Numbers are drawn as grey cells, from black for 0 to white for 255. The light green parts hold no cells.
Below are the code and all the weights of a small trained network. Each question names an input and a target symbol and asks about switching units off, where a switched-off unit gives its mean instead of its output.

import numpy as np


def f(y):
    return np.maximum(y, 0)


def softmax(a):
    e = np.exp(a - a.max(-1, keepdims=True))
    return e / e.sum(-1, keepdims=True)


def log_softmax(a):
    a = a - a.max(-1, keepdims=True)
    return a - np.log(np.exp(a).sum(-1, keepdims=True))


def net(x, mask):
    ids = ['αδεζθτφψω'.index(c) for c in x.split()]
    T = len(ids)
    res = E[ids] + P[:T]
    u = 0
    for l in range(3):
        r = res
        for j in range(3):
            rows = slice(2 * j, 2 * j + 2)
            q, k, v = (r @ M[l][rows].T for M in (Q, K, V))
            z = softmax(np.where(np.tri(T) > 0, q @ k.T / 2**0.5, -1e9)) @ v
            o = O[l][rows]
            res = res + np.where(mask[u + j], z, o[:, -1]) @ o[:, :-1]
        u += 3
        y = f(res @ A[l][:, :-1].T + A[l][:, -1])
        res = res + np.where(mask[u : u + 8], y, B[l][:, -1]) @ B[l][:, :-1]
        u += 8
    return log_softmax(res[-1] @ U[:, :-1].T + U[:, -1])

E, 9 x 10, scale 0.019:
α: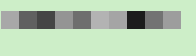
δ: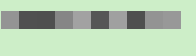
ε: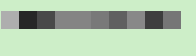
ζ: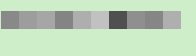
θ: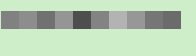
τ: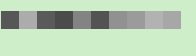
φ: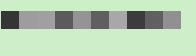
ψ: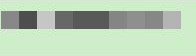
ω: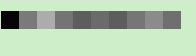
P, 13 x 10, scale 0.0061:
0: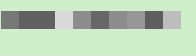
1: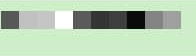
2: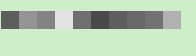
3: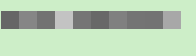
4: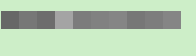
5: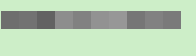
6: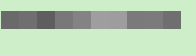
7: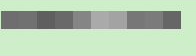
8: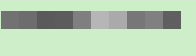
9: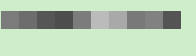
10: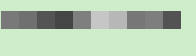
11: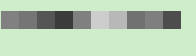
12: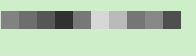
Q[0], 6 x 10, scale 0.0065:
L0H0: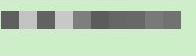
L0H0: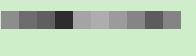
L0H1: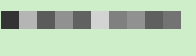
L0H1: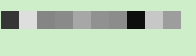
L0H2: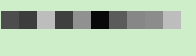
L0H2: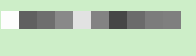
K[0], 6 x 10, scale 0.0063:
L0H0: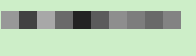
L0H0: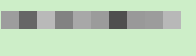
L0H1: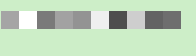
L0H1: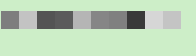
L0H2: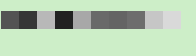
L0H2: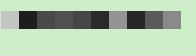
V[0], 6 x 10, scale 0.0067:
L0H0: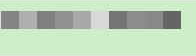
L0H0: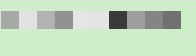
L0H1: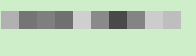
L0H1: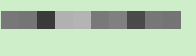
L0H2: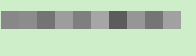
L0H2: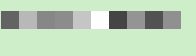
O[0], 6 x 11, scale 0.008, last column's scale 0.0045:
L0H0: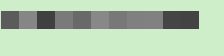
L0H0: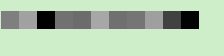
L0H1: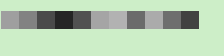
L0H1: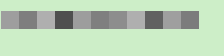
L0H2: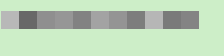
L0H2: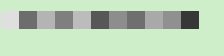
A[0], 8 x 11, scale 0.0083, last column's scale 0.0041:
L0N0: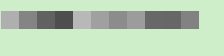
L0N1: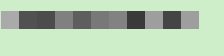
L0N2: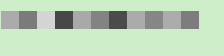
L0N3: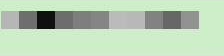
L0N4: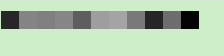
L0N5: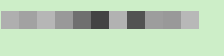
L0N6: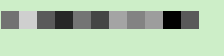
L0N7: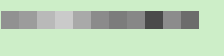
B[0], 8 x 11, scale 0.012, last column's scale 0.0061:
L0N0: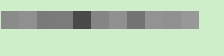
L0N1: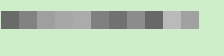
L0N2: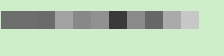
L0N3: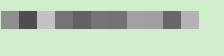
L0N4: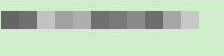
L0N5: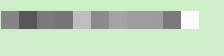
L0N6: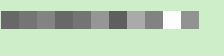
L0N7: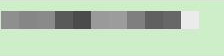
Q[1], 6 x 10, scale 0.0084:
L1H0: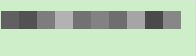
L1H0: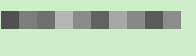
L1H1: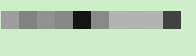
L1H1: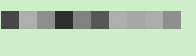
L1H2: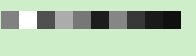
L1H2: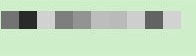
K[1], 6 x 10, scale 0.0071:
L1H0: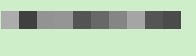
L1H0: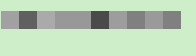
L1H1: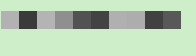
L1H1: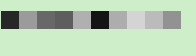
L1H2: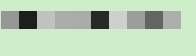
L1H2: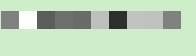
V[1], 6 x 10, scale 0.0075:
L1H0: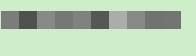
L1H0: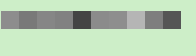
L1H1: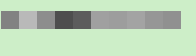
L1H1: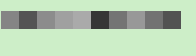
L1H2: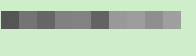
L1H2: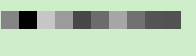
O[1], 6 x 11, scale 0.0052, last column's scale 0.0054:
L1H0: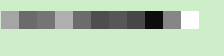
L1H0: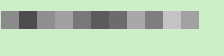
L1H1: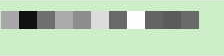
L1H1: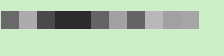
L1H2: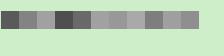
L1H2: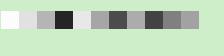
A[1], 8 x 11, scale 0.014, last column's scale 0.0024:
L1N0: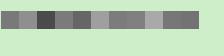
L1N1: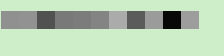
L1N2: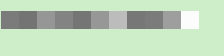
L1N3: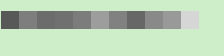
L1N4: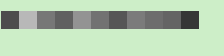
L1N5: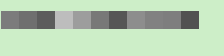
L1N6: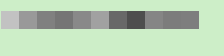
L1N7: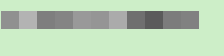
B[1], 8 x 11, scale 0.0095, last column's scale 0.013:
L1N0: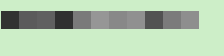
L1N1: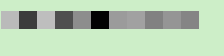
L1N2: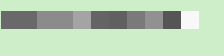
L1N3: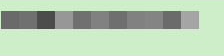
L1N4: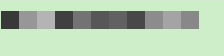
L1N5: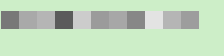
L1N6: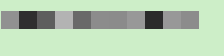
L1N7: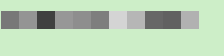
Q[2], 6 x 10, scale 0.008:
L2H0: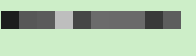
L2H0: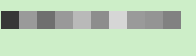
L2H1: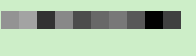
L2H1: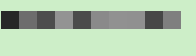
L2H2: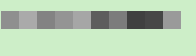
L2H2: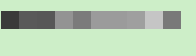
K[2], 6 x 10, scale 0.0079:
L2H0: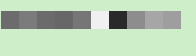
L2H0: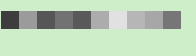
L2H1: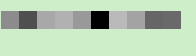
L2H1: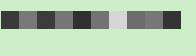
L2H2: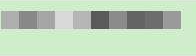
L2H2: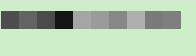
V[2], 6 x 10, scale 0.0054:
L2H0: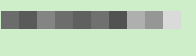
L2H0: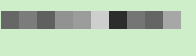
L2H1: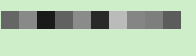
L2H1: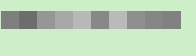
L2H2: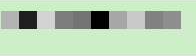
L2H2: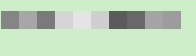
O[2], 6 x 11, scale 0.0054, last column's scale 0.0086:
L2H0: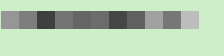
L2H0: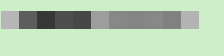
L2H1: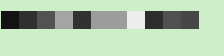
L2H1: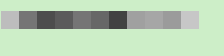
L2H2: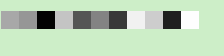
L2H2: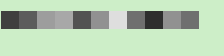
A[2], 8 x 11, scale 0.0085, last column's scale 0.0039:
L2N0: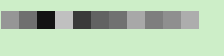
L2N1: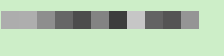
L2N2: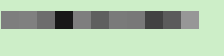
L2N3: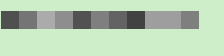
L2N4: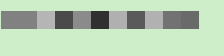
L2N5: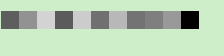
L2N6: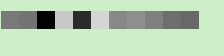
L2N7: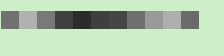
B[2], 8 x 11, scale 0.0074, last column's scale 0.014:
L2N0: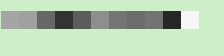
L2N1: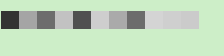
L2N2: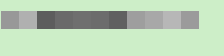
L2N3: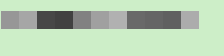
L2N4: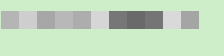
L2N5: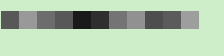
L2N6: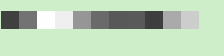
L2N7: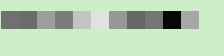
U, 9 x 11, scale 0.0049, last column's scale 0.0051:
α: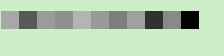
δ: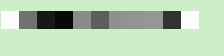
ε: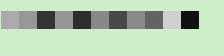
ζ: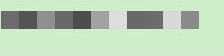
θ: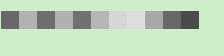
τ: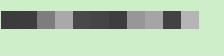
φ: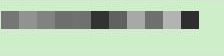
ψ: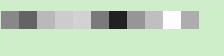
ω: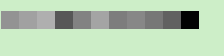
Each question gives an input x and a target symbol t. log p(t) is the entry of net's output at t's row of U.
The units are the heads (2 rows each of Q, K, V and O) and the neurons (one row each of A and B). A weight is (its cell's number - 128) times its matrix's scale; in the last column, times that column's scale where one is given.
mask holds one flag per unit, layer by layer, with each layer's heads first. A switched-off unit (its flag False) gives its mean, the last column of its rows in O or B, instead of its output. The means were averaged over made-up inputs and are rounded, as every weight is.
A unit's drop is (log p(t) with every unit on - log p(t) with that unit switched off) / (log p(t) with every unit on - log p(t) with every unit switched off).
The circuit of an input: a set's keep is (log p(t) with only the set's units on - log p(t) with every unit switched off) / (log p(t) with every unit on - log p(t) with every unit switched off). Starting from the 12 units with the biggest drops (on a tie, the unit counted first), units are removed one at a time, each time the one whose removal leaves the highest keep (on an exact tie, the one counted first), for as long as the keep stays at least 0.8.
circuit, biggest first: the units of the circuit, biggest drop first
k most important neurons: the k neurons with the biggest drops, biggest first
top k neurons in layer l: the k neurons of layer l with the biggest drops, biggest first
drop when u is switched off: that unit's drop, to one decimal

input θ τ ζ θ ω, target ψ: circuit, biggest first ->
(L0H2; L2N0)
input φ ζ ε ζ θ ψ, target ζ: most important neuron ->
(L1N0)
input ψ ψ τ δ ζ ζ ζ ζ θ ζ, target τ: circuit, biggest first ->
(L0H0; L1H2)
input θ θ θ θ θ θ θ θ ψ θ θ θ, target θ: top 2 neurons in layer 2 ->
(L2N1; L2N6)
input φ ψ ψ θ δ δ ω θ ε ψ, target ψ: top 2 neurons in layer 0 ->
(L0N2; L0N7)
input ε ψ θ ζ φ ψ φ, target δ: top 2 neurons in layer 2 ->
(L2N6; L2N1)
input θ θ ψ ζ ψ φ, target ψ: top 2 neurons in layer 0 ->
(L0N5; L0N2)
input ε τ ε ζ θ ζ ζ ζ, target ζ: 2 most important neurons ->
(L0N6; L0N1)
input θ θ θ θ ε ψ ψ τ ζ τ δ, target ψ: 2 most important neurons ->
(L0N1; L0N7)
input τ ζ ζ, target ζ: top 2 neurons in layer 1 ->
(L1N0; L1N5)
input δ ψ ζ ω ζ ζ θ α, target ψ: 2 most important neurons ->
(L0N1; L1N1)
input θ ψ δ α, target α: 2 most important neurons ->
(L2N6; L1N6)
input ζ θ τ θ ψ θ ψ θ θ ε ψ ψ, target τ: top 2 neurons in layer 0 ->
(L0N3; L0N1)
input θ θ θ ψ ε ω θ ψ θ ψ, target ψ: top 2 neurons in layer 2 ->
(L2N0; L2N1)
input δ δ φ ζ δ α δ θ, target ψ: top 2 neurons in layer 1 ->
(L1N1; L1N7)
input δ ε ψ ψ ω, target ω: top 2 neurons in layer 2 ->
(L2N7; L2N3)
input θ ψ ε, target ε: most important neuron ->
(L2N1)
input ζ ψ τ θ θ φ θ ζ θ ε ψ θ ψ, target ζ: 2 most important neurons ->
(L0N1; L1N0)
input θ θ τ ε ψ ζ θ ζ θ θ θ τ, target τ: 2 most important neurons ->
(L2N6; L0N6)
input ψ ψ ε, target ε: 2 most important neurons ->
(L1N6; L2N1)
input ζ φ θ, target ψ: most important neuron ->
(L0N3)
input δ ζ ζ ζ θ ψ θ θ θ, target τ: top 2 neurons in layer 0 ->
(L0N2; L0N4)
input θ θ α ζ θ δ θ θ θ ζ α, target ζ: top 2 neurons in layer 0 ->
(L0N1; L0N3)
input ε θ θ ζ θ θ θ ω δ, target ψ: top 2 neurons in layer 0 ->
(L0N7; L0N1)
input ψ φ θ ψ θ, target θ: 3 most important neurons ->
(L1N7; L2N1; L0N7)
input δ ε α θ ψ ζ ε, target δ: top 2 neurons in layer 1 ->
(L1N5; L1N7)
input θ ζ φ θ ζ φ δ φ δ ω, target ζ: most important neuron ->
(L1N0)
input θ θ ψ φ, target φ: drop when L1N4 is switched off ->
0.2
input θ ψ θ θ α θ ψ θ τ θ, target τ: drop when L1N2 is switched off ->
0.1
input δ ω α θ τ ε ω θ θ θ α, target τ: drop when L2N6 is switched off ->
0.2
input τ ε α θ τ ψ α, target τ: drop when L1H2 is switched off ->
0.3
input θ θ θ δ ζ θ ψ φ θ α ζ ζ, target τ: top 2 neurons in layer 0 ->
(L0N4; L0N2)
